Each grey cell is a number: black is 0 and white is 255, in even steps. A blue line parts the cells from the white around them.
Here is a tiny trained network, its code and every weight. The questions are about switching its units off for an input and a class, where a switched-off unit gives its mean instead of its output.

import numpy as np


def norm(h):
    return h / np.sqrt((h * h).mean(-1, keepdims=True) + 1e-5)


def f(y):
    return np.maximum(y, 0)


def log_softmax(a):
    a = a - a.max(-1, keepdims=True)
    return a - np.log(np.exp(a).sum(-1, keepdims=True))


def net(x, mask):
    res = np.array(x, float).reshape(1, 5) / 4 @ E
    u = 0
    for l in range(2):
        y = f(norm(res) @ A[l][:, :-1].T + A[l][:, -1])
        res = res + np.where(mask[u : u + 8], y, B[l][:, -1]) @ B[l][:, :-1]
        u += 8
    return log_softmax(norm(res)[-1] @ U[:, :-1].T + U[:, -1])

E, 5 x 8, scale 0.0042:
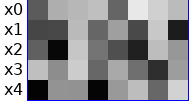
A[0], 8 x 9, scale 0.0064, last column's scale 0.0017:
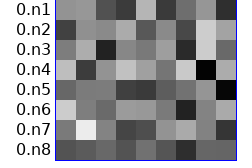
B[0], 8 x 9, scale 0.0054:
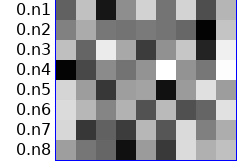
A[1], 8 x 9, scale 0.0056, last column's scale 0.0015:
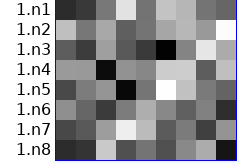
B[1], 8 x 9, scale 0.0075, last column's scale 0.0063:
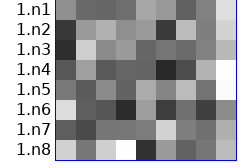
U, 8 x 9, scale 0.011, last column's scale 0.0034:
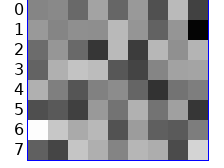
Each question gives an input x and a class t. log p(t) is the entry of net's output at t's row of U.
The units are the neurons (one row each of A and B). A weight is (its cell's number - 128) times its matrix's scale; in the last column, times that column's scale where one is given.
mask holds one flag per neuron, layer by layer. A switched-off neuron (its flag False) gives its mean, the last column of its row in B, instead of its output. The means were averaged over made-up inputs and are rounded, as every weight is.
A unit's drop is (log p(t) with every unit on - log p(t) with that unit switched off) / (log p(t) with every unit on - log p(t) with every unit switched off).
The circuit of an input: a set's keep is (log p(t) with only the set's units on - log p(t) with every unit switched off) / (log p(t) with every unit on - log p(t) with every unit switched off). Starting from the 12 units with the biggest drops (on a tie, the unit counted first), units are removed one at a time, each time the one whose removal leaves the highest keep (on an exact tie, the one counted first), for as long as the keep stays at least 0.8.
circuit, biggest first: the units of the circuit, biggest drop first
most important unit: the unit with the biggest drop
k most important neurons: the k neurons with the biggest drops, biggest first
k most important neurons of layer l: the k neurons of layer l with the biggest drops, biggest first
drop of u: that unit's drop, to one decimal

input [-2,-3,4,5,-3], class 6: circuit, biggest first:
[0.n6]
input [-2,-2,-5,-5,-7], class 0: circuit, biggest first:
[0.n4 1.n4 1.n5]
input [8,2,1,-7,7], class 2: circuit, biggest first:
[0.n4 0.n7 0.n3]
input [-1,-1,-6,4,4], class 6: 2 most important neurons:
[0.n3 0.n4]
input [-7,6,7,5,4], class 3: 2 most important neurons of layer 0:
[0.n7 0.n2]
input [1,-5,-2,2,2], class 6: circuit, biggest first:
[0.n4 0.n3]
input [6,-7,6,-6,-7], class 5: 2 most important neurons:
[0.n3 1.n1]
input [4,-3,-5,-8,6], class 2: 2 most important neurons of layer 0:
[0.n7 0.n4]
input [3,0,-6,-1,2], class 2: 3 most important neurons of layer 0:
[0.n7 0.n6 0.n4]
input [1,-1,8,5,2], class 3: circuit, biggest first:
[1.n3 0.n4]
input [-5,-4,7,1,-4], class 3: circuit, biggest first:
[1.n3 0.n2]
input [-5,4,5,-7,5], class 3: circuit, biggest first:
[1.n8 1.n3 0.n5]
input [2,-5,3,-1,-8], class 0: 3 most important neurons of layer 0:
[0.n3 0.n4 0.n6]
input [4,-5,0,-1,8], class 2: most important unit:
0.n7
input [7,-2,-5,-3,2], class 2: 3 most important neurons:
[0.n7 1.n4 1.n8]
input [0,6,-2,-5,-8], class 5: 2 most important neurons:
[0.n3 1.n1]
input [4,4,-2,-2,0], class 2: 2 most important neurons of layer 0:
[0.n3 0.n7]
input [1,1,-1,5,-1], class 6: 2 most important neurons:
[0.n6 1.n4]
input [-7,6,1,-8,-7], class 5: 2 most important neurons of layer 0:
[0.n3 0.n4]
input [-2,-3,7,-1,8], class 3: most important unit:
1.n8
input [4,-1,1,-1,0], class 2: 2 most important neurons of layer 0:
[0.n3 0.n6]
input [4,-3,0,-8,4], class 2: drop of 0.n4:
0.1
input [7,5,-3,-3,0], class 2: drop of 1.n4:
0.2
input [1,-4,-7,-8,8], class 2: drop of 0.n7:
0.2
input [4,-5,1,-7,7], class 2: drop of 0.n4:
0.1
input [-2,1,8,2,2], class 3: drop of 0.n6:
0.0
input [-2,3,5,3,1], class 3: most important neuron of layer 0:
[0.n5]
